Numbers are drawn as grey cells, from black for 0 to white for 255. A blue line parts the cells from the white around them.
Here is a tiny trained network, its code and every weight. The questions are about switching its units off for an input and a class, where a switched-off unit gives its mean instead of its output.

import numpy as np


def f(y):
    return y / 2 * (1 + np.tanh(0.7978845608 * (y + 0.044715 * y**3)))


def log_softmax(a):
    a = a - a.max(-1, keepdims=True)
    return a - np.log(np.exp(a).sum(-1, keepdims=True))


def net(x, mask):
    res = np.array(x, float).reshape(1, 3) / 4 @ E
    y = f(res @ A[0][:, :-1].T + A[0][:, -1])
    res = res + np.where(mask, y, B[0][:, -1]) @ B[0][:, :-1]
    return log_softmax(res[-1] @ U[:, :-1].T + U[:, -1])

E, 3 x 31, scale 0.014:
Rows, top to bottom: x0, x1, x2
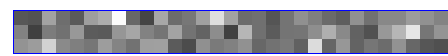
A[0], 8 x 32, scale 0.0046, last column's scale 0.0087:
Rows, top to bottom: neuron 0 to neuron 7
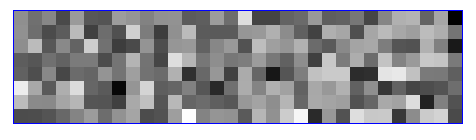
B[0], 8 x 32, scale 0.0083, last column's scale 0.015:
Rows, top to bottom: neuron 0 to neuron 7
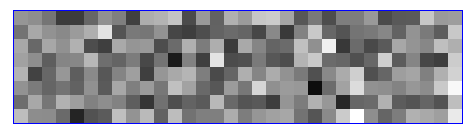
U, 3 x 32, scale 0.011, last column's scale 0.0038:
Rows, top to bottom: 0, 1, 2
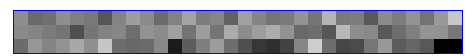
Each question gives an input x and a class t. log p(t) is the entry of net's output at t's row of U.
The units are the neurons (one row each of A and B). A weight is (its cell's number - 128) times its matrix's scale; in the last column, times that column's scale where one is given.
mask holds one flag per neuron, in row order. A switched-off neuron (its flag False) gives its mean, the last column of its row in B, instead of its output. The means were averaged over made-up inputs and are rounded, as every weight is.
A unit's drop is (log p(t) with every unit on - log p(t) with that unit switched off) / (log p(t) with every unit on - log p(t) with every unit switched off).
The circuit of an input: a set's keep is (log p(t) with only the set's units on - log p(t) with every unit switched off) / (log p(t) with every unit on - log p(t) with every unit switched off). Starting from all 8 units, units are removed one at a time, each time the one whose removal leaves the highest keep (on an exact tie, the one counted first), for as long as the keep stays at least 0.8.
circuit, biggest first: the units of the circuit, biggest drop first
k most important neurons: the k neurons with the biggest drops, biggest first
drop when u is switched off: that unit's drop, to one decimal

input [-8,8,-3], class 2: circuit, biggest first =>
neuron 1
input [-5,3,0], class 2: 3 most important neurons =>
neuron 6; neuron 1; neuron 7
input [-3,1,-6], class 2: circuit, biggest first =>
neuron 1; neuron 3
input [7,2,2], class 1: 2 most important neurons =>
neuron 3; neuron 2
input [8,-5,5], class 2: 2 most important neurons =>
neuron 5; neuron 7
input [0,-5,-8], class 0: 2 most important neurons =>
neuron 2; neuron 3
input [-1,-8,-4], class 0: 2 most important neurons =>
neuron 2; neuron 0
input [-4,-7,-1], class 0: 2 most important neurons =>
neuron 2; neuron 7
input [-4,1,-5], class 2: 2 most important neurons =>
neuron 1; neuron 3
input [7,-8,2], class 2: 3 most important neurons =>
neuron 5; neuron 7; neuron 4
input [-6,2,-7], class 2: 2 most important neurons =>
neuron 1; neuron 3
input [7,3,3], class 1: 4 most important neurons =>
neuron 0; neuron 3; neuron 2; neuron 6
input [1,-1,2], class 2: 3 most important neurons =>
neuron 5; neuron 7; neuron 4
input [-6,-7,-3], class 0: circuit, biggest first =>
neuron 2
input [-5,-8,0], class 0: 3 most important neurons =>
neuron 2; neuron 7; neuron 0
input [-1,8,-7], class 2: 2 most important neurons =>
neuron 1; neuron 3
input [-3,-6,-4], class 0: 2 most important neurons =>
neuron 2; neuron 0
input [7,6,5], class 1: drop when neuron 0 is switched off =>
0.7
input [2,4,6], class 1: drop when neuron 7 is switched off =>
-0.1
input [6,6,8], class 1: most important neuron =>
neuron 0
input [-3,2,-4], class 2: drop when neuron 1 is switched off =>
0.1
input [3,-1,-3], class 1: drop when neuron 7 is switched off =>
0.2
